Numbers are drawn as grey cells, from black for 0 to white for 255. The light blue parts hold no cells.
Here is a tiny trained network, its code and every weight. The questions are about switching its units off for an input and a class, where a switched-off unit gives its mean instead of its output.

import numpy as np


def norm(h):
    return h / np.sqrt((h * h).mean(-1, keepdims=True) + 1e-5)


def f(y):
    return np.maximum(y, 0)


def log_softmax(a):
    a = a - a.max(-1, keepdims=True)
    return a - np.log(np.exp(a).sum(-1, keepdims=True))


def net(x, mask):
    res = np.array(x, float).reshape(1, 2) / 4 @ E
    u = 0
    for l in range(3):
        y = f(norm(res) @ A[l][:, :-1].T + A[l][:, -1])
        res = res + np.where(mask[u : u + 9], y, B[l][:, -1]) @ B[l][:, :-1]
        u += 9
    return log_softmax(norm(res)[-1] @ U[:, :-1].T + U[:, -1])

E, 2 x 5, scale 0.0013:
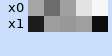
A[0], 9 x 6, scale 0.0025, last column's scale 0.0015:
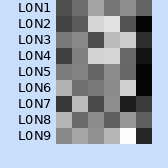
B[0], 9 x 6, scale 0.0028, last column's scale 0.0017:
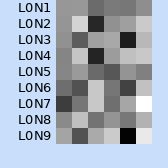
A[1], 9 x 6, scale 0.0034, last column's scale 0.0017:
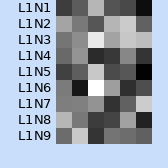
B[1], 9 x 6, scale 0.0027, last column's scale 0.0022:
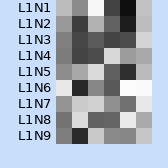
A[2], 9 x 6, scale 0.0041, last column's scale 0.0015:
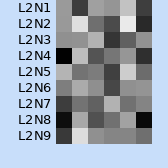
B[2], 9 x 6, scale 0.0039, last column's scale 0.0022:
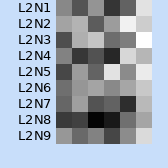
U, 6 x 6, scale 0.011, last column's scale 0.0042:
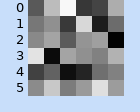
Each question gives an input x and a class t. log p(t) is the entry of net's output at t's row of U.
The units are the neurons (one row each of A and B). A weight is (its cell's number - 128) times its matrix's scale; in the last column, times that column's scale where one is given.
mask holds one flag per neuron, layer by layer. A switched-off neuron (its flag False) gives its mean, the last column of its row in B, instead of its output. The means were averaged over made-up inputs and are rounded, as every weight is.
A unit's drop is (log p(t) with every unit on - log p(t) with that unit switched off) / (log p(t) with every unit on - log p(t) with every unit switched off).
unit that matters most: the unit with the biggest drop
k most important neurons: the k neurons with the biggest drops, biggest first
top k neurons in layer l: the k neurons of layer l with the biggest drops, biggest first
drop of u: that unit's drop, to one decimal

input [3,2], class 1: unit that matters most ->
L1N6
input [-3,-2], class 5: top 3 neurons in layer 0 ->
(L0N9, L0N7, L0N6)
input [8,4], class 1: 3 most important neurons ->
(L0N4, L0N2, L1N6)
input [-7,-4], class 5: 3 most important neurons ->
(L0N9, L1N8, L0N6)
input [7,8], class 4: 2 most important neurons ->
(L1N6, L1N1)
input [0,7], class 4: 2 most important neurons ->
(L0N4, L0N2)
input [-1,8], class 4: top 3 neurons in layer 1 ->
(L1N6, L1N2, L1N7)
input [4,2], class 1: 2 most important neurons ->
(L0N4, L0N2)
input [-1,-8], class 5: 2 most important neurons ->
(L1N8, L2N5)
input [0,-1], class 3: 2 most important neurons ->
(L1N6, L0N7)
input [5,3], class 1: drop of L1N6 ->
0.2
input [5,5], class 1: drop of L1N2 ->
0.1
